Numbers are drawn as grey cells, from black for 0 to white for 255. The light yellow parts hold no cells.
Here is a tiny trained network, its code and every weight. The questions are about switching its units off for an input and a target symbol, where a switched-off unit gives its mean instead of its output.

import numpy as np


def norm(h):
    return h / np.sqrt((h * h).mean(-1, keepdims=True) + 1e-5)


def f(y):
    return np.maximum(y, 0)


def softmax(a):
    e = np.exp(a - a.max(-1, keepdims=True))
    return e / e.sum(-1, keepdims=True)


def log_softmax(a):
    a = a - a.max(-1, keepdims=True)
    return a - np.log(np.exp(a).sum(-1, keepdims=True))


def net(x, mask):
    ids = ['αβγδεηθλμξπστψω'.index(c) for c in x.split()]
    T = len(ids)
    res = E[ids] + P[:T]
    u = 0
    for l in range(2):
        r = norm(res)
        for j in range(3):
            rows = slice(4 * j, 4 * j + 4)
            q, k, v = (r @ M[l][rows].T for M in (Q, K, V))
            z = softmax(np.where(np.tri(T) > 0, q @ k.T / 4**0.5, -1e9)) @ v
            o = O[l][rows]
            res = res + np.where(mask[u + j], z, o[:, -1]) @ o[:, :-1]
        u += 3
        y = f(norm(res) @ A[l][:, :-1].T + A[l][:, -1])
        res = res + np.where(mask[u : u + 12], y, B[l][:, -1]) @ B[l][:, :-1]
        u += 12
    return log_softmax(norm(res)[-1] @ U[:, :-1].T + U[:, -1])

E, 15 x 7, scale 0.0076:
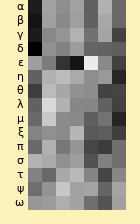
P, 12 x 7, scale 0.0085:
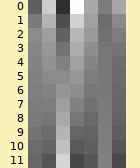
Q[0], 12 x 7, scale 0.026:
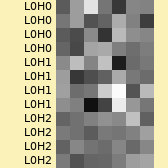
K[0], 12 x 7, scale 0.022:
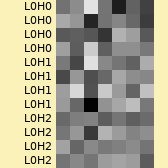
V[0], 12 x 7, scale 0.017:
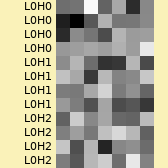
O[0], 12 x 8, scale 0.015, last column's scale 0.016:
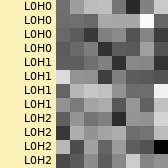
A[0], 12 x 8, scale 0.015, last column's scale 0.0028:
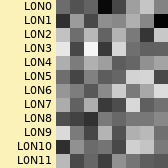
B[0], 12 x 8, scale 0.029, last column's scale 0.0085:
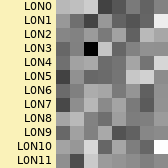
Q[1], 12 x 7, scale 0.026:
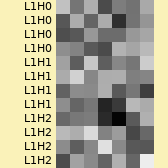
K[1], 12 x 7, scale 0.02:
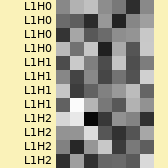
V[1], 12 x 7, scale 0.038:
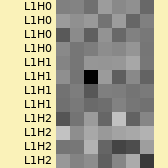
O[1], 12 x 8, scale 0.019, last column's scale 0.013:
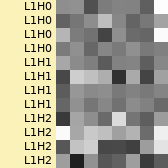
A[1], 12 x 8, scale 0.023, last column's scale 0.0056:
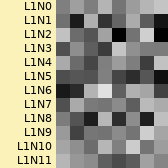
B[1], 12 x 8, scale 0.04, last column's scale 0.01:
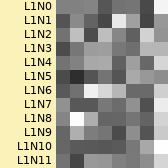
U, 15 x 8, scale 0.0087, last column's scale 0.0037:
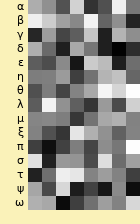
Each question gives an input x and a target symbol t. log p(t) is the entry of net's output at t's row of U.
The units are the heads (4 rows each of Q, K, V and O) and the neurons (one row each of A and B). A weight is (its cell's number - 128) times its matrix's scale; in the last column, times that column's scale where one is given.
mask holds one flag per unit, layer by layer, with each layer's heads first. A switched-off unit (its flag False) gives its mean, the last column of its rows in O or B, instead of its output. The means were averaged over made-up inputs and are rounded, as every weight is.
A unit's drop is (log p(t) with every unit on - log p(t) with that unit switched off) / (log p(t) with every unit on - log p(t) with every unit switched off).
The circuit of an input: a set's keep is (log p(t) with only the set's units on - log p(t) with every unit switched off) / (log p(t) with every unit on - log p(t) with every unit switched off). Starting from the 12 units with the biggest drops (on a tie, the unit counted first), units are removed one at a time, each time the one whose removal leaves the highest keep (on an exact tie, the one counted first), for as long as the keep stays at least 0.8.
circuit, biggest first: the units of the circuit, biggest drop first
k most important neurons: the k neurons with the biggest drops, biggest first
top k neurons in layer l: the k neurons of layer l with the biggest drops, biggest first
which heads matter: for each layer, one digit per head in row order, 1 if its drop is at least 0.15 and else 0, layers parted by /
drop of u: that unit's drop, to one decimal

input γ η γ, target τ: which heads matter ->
101 / 011
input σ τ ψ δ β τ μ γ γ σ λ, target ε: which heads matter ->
010 / 000
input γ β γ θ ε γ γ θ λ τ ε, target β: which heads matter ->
111 / 011
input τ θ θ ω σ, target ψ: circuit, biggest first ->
L0H0, L1H1
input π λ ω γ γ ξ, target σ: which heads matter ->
110 / 011
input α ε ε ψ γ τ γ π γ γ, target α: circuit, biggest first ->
L0H2, L1H2, L1N2, L1H1
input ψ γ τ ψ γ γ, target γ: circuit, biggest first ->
L1H2, L0H0, L1H1
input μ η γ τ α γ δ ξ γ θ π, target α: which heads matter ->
010 / 000
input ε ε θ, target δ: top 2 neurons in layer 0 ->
L0N11, L0N1
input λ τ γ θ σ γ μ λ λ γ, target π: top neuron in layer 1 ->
L1N5
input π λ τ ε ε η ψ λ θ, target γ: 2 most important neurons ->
L0N11, L0N2
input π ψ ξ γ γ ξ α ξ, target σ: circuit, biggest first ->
L0H1, L1H1, L0H0, L1H2
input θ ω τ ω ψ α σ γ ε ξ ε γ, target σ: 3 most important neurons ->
L0N11, L0N1, L0N2
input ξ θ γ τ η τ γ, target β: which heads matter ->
000 / 010
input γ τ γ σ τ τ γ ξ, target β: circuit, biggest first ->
L1H1
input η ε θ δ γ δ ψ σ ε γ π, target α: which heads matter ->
110 / 011
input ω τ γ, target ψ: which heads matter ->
101 / 011
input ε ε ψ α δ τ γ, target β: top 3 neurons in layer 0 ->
L0N11, L0N1, L0N6
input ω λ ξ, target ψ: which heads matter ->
101 / 010
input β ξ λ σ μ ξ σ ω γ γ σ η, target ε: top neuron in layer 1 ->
L1N1
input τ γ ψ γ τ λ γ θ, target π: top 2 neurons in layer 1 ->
L1N5, L1N8
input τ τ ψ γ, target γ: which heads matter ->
100 / 010
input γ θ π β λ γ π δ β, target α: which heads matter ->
001 / 001
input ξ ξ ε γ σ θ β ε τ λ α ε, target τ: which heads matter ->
111 / 110
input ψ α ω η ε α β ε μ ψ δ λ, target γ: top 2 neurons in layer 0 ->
L0N11, L0N2
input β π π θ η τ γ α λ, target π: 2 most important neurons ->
L0N10, L1N5
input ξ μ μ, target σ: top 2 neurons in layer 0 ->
L0N10, L0N3
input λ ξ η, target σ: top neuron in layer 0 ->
L0N10
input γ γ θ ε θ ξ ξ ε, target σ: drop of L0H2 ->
0.6
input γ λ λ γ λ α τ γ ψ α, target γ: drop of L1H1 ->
0.1
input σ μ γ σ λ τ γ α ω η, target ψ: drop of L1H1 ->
0.3
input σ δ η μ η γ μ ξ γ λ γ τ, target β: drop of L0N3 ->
0.0
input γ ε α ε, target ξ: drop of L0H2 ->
1.0
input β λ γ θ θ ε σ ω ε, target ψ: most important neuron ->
L0N8
